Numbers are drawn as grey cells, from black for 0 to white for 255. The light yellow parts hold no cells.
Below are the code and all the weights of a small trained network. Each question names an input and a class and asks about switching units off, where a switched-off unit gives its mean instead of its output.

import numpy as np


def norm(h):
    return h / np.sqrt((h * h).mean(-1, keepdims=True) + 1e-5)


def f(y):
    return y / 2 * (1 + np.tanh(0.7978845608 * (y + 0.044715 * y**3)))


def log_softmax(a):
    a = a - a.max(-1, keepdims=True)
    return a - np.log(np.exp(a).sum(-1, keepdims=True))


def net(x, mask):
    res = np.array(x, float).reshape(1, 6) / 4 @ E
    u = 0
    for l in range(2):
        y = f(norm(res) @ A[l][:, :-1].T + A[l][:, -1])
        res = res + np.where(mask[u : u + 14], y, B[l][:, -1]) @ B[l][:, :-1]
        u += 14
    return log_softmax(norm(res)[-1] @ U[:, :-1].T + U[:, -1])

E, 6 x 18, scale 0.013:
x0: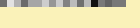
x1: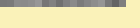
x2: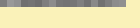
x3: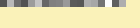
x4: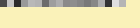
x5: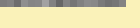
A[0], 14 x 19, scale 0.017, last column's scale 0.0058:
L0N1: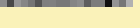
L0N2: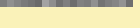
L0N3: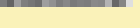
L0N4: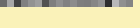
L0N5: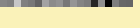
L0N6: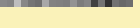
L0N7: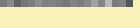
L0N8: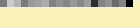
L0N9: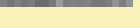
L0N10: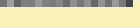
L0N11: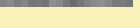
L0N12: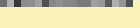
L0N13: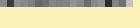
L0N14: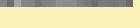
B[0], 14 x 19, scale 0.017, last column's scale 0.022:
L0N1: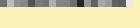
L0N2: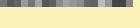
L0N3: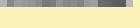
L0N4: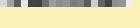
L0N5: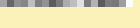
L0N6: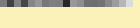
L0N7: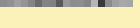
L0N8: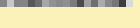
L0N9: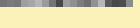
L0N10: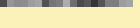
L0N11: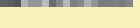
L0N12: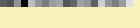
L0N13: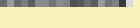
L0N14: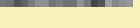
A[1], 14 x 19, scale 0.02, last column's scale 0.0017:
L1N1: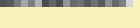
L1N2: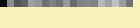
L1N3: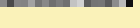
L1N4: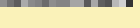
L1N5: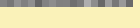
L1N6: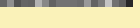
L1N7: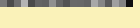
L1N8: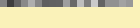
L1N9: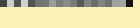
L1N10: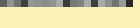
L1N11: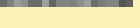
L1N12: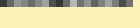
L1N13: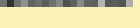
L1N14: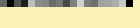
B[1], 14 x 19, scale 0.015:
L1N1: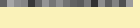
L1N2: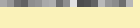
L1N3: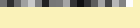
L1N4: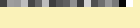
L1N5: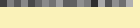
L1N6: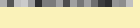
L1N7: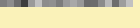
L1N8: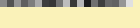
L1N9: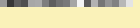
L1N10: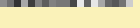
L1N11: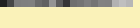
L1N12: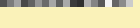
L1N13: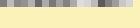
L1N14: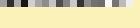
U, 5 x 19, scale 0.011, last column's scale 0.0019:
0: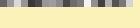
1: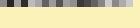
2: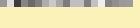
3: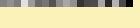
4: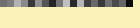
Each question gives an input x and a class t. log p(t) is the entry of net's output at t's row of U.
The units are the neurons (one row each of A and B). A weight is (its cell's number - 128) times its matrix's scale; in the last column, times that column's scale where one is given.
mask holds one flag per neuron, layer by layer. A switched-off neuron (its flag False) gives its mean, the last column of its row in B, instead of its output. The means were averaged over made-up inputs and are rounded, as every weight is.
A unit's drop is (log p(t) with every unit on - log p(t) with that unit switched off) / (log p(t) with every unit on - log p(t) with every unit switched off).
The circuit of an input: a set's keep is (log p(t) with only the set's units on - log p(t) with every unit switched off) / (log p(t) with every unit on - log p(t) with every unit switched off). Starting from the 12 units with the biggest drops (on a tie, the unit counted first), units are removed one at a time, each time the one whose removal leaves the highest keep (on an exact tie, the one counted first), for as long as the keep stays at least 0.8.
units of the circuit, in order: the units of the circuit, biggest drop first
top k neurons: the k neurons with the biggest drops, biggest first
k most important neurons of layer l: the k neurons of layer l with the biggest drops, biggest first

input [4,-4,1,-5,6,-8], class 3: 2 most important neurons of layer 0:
(L0N5; L0N4)
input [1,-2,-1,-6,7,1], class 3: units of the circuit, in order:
(L1N4)
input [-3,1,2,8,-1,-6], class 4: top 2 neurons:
(L0N12; L1N8)
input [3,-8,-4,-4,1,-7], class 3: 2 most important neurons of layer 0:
(L0N5; L0N12)
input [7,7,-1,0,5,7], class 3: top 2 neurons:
(L0N1; L0N5)
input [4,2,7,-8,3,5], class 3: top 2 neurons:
(L0N5; L0N1)
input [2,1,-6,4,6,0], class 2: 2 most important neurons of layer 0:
(L0N5; L0N4)
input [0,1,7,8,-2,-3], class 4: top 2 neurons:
(L0N1; L0N7)
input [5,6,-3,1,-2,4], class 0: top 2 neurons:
(L0N8; L0N4)
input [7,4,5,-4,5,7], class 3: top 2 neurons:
(L0N5; L0N4)
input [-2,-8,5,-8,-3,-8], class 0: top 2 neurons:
(L0N1; L0N4)
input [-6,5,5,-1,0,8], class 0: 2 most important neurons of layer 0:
(L0N4; L0N12)
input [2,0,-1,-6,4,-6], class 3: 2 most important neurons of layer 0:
(L0N5; L0N4)
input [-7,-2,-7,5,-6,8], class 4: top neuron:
(L0N12)
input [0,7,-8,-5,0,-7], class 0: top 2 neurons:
(L0N1; L0N13)
